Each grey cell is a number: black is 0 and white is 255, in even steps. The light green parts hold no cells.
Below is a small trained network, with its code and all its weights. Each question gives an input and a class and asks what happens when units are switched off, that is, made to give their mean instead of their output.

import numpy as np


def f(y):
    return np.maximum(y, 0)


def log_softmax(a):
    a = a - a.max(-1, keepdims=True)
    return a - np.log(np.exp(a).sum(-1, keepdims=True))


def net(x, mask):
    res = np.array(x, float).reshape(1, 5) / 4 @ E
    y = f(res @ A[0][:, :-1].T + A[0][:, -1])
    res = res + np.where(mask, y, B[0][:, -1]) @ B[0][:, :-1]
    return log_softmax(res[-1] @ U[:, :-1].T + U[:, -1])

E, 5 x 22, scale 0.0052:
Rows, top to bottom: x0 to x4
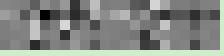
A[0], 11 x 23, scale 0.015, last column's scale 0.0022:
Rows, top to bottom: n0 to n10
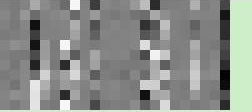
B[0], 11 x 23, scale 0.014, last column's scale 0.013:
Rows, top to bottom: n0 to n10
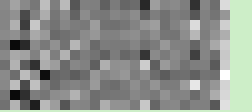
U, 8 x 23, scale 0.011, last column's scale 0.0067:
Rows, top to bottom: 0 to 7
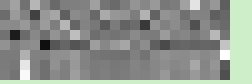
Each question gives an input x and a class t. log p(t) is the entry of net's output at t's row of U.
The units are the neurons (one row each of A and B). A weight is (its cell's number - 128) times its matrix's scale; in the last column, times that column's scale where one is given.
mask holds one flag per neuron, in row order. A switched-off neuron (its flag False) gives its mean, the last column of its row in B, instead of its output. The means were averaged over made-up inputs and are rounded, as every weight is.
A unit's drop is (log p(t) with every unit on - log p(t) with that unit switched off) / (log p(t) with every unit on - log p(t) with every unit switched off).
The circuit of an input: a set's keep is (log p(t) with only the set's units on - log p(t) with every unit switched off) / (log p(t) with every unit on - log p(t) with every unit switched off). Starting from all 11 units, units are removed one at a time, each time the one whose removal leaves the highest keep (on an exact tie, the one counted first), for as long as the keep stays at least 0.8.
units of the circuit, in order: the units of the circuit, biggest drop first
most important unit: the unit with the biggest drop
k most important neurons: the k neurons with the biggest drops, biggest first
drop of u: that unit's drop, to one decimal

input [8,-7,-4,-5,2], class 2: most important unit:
n5
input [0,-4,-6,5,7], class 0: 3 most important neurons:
(n2; n10; n3)
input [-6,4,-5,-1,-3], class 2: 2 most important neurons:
(n10; n7)
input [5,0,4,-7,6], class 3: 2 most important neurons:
(n4; n8)
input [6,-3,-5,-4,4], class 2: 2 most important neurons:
(n5; n10)
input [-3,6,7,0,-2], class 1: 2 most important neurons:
(n7; n10)
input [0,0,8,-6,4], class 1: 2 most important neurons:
(n10; n9)
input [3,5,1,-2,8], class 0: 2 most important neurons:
(n7; n2)
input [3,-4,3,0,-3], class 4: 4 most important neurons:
(n7; n0; n6; n2)
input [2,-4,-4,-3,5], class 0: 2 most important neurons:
(n2; n10)
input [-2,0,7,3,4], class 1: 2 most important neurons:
(n10; n8)
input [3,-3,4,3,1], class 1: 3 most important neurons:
(n10; n0; n4)
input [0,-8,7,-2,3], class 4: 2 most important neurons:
(n7; n6)
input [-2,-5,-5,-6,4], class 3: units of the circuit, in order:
(n4)
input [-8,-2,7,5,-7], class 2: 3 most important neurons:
(n0; n2; n6)
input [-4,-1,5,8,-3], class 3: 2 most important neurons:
(n9; n6)
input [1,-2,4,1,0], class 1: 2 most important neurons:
(n10; n0)
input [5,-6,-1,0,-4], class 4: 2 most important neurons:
(n7; n0)
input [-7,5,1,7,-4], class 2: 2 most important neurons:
(n0; n4)
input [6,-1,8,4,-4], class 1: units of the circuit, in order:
(n10)
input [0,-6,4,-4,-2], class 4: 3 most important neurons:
(n7; n9; n6)
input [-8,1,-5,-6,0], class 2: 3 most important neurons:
(n0; n10; n9)
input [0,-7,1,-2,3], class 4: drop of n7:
1.4
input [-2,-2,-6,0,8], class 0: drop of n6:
0.0
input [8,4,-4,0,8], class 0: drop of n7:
0.1
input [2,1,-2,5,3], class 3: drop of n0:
0.2
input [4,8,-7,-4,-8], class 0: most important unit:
n7
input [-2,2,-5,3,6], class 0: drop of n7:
0.3
